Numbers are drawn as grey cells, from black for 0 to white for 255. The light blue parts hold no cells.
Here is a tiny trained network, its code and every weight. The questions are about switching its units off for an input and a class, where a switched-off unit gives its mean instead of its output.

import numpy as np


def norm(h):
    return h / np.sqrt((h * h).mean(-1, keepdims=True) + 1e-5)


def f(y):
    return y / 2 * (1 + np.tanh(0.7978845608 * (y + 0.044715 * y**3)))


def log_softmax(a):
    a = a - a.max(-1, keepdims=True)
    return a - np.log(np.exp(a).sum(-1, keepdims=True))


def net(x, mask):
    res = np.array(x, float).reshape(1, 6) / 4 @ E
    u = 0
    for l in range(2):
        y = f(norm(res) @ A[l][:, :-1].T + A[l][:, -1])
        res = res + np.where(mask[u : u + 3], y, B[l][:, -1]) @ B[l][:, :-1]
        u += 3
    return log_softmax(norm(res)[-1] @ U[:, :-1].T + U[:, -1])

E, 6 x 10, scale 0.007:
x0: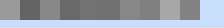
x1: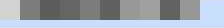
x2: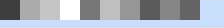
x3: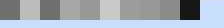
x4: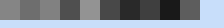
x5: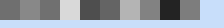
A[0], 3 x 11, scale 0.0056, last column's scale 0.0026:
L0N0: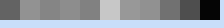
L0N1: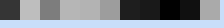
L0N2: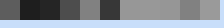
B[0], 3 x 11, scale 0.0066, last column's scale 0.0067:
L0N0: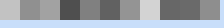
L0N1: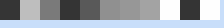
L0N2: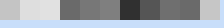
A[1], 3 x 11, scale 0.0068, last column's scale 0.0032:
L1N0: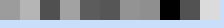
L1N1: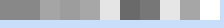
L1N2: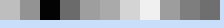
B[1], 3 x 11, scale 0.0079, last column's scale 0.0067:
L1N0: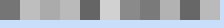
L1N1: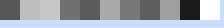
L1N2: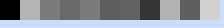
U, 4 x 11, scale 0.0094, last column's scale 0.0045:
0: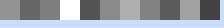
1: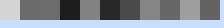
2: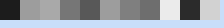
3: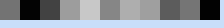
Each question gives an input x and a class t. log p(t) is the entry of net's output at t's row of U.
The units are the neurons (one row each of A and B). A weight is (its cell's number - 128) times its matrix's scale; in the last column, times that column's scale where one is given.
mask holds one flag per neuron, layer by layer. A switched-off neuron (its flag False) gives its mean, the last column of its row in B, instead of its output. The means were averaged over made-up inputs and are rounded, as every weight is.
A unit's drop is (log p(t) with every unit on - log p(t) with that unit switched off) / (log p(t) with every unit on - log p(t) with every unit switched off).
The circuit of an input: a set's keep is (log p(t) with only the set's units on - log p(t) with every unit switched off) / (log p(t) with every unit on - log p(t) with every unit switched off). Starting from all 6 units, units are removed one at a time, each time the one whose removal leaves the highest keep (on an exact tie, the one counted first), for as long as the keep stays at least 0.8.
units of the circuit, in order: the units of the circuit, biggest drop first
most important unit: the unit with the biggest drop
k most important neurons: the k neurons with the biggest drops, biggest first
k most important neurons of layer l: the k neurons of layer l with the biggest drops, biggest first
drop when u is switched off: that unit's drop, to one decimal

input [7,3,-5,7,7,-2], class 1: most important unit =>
L1N1
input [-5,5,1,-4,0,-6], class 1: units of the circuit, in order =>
[L0N1 L1N2]
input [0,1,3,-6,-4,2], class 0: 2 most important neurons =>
[L0N1 L1N2]
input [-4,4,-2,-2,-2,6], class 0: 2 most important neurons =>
[L0N1 L1N1]
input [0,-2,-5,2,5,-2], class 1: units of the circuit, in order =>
[L1N1 L1N2]
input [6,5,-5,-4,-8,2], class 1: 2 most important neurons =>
[L0N1 L0N2]
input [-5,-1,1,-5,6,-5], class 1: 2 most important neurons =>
[L1N0 L1N1]
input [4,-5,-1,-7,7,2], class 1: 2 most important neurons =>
[L1N1 L1N2]
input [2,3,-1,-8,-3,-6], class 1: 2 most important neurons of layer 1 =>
[L1N2 L1N0]
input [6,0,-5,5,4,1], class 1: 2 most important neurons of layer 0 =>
[L0N2 L0N1]
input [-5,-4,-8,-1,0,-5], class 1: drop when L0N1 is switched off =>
0.2
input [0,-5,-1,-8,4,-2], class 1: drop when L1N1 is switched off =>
0.1
